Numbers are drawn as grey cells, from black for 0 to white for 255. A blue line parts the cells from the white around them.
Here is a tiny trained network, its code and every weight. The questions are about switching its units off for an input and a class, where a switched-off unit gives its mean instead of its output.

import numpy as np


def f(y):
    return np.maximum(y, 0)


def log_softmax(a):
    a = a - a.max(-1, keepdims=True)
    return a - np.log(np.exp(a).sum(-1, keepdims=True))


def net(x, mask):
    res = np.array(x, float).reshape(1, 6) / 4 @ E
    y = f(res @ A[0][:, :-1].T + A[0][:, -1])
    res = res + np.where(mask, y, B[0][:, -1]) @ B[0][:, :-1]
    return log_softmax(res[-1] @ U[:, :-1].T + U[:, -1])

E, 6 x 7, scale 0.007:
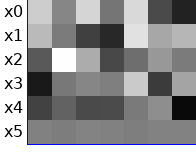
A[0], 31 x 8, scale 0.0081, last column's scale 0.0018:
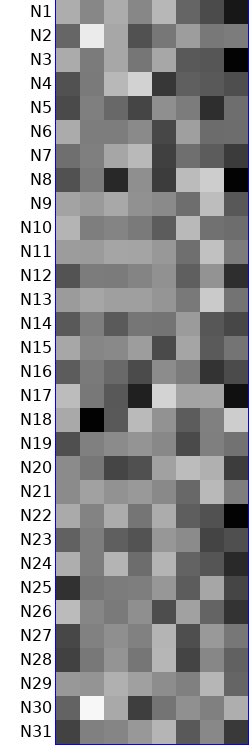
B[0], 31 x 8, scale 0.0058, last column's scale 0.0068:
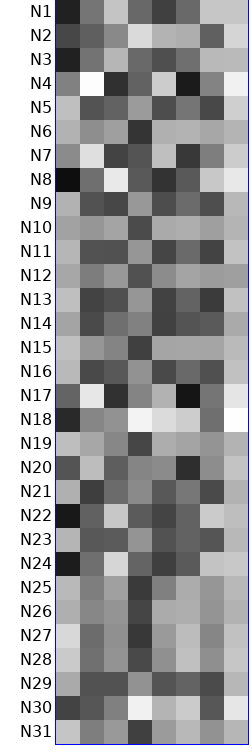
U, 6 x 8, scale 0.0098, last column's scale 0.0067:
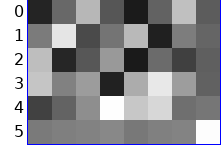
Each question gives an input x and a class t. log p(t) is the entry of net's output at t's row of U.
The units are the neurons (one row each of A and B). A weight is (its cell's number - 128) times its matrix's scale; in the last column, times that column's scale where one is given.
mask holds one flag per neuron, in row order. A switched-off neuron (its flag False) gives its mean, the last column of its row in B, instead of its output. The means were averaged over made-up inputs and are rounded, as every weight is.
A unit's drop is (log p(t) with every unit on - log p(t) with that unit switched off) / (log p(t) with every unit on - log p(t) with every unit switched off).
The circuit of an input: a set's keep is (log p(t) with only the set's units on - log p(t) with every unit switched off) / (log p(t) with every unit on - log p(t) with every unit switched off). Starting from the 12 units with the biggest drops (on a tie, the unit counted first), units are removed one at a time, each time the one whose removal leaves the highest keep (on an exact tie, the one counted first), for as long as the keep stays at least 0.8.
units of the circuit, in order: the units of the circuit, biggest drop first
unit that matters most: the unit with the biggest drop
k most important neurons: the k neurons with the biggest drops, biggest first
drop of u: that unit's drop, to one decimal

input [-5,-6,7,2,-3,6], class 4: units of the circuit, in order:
N30
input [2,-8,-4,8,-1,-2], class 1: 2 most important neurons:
N4, N7
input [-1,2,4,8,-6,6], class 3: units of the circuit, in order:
N27, N28
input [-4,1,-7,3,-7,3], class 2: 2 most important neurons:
N13, N11
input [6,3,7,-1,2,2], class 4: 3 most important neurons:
N30, N2, N8
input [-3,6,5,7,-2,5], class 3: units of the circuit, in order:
N27, N25
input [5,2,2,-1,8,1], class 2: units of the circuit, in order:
N5, N16
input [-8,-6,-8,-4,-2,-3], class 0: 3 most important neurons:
N8, N30, N2
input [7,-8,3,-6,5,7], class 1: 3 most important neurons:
N4, N7, N8
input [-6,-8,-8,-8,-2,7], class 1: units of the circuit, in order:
N4, N7
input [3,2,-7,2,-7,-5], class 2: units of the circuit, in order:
N11, N13
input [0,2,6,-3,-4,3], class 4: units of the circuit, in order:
N30, N2
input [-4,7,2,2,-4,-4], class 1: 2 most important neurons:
N17, N20
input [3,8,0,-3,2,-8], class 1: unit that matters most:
N17
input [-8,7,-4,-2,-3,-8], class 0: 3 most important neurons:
N8, N4, N7
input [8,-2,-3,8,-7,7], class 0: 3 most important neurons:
N24, N1, N22
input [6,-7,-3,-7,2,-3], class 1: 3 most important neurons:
N4, N7, N8
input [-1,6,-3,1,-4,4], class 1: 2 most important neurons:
N17, N20
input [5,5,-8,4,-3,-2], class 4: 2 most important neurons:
N18, N4
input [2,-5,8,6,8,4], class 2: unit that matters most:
N5
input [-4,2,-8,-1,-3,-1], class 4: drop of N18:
0.9
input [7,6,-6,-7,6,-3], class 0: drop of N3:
0.2
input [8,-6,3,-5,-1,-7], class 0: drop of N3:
0.1
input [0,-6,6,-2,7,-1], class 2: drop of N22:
0.0
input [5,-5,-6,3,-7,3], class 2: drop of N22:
-0.1
